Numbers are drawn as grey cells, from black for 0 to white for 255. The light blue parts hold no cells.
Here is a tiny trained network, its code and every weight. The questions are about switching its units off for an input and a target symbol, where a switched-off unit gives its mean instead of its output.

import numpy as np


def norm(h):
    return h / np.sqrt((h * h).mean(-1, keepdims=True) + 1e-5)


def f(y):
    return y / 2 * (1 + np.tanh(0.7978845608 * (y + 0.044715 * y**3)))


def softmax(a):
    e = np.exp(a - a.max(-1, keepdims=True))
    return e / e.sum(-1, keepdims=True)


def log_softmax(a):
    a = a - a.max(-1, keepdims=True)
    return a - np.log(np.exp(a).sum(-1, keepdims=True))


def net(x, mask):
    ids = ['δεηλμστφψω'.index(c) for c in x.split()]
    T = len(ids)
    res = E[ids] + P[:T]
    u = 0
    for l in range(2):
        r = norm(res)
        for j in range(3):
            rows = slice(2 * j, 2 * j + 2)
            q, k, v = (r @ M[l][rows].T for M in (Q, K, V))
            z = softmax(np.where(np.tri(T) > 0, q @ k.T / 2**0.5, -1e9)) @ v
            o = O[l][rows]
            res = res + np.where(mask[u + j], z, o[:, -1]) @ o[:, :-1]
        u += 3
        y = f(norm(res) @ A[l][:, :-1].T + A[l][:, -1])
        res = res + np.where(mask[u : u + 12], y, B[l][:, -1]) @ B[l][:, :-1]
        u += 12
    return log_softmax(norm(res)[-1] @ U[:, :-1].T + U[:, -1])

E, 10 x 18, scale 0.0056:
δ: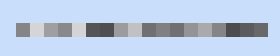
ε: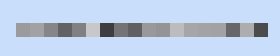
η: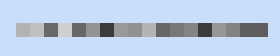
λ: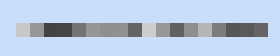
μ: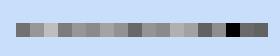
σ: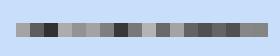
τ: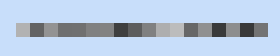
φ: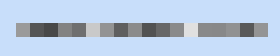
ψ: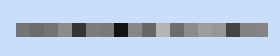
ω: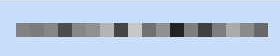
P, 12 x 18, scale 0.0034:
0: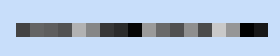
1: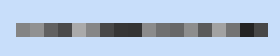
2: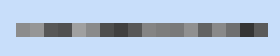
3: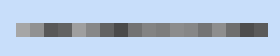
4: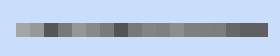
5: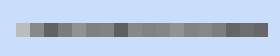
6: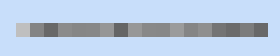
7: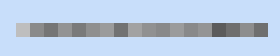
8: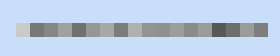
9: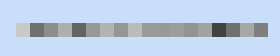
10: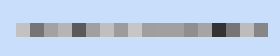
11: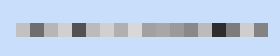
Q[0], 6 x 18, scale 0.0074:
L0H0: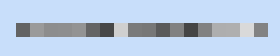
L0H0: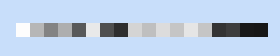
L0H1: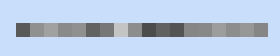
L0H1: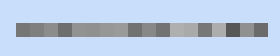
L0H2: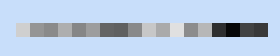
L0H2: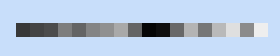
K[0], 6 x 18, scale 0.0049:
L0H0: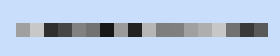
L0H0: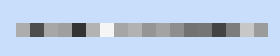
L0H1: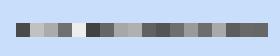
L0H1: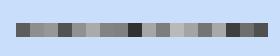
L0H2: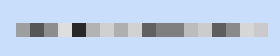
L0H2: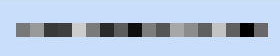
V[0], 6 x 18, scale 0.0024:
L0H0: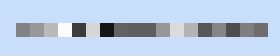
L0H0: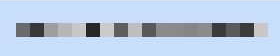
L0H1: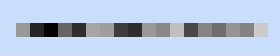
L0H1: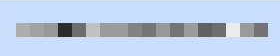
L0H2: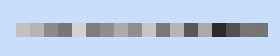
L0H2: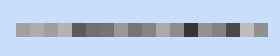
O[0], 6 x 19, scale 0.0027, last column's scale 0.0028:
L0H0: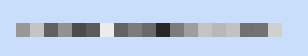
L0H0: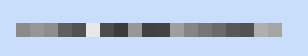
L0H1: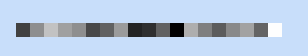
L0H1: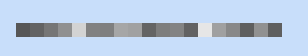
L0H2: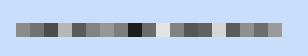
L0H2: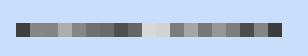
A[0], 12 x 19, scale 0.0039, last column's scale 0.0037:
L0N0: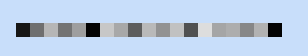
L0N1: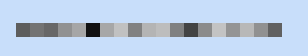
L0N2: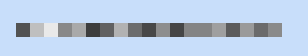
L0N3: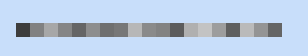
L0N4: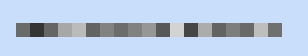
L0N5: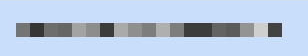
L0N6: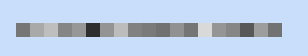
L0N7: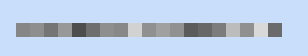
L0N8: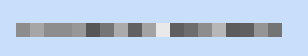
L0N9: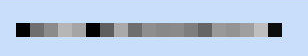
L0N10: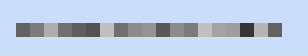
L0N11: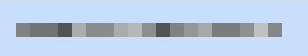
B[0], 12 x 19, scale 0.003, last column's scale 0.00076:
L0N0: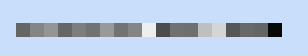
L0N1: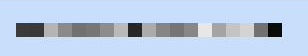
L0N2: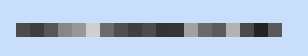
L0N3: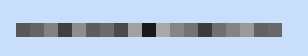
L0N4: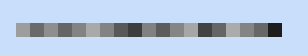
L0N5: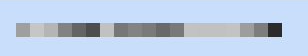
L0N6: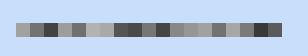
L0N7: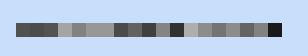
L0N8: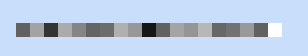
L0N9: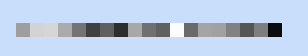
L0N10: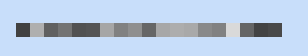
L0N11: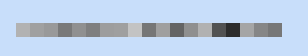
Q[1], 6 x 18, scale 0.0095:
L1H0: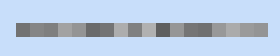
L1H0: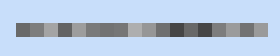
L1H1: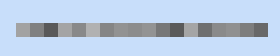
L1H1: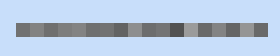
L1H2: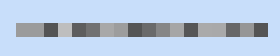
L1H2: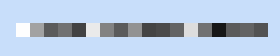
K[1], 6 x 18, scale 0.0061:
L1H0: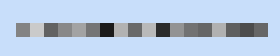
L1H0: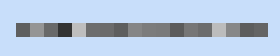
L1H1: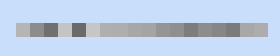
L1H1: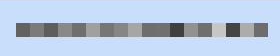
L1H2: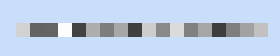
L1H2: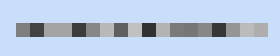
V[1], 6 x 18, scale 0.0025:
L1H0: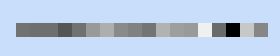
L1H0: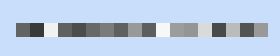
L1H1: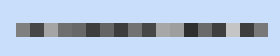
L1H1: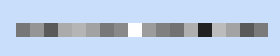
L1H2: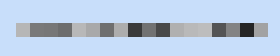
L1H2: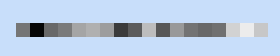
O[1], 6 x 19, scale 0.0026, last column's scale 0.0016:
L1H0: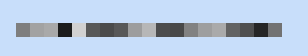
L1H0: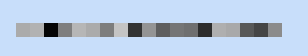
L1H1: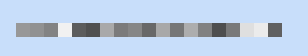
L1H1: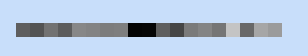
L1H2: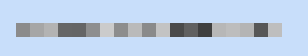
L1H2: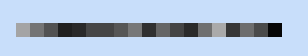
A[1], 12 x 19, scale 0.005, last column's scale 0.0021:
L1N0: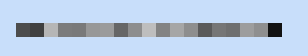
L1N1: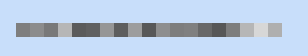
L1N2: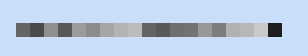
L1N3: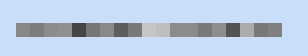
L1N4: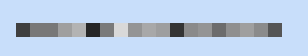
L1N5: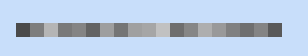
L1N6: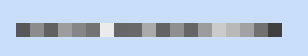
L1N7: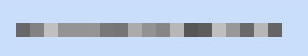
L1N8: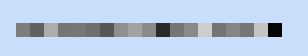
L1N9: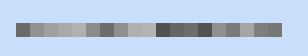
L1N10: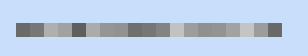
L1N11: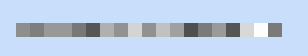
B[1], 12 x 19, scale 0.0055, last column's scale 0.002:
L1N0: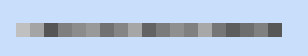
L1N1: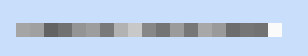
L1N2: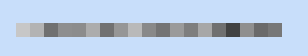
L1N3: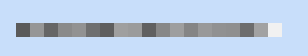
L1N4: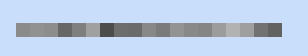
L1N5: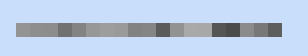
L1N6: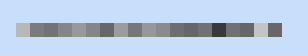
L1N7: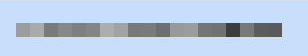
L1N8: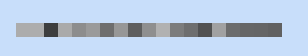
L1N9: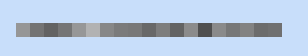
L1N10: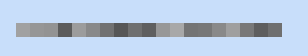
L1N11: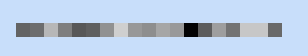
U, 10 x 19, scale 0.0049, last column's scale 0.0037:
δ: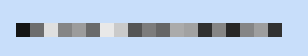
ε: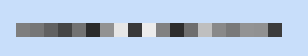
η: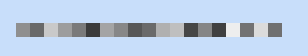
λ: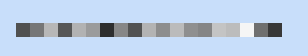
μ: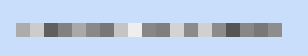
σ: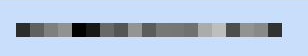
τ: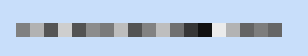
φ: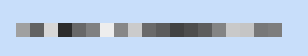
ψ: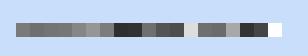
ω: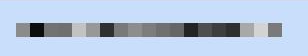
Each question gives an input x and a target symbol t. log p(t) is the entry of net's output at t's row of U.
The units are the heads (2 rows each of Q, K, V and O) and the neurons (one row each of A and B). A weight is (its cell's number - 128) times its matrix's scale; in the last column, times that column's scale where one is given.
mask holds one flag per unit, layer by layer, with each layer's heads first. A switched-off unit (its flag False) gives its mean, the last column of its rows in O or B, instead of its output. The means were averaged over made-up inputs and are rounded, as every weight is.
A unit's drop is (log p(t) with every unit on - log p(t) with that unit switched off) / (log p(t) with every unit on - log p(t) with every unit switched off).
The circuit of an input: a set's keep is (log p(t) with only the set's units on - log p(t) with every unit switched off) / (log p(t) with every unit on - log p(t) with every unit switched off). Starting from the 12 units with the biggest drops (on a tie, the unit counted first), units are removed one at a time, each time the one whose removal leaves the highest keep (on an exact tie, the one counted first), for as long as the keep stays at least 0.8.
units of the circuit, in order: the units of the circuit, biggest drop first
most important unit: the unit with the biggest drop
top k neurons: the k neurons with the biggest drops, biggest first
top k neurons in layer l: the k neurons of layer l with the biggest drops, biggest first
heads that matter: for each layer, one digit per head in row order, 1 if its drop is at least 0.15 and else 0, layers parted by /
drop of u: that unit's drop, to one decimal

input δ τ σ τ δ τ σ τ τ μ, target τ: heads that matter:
001 / 100
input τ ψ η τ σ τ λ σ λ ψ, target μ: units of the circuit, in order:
[L1N1]
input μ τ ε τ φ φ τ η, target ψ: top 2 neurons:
[L1N11; L1N9]
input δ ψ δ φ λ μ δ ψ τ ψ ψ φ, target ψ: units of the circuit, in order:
[L1H0; L1N1]
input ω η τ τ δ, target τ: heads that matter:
011 / 101
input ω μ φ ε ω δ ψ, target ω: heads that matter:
100 / 000
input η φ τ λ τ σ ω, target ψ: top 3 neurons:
[L1N11; L0N2; L0N5]
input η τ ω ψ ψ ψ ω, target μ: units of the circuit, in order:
[L1N1; L1H0]
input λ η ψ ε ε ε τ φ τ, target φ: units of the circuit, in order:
[L0H2; L1H2]
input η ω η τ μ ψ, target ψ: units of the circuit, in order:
[L1H0; L0H2]
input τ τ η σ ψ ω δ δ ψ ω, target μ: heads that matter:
010 / 000
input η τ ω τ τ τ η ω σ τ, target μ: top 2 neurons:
[L1N1; L1N3]
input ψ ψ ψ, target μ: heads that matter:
000 / 010
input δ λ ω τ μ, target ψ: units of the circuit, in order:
[L0N2]
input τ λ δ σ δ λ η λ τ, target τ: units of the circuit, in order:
[L1H0; L0H2]
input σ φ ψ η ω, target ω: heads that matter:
100 / 001
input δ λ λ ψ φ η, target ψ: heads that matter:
000 / 010
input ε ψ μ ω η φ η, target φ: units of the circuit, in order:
[L1H2; L0H2; L1H0]
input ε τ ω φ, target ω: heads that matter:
101 / 000
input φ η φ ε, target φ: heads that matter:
001 / 001
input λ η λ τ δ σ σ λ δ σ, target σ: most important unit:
L1H2
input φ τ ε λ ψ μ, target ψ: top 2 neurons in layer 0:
[L0N2; L0N6]
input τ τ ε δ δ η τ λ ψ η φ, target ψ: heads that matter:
000 / 110
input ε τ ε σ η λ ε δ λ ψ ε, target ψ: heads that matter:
000 / 100
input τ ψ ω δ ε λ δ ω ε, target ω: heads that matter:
100 / 001
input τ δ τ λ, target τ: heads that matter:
001 / 101
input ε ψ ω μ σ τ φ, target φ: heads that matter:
001 / 001
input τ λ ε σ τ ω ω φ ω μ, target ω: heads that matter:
100 / 000
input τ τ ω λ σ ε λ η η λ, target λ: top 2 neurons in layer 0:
[L0N8; L0N1]
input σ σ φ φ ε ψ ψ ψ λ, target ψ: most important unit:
L1N1
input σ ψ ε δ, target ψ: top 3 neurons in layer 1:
[L1N1; L1N3; L1N2]
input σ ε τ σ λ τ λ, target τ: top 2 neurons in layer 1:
[L1N1; L1N5]
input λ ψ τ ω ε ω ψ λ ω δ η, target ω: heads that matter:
100 / 001
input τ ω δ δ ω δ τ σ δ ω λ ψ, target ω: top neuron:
[L0N3]
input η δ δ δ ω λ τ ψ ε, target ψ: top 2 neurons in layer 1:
[L1N1; L1N3]
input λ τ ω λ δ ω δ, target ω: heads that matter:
100 / 000
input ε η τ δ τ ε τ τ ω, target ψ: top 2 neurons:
[L1N11; L0N5]
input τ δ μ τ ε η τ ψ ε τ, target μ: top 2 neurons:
[L1N1; L0N2]
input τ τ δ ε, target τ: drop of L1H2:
0.3
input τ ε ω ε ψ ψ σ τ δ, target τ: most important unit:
L0H2
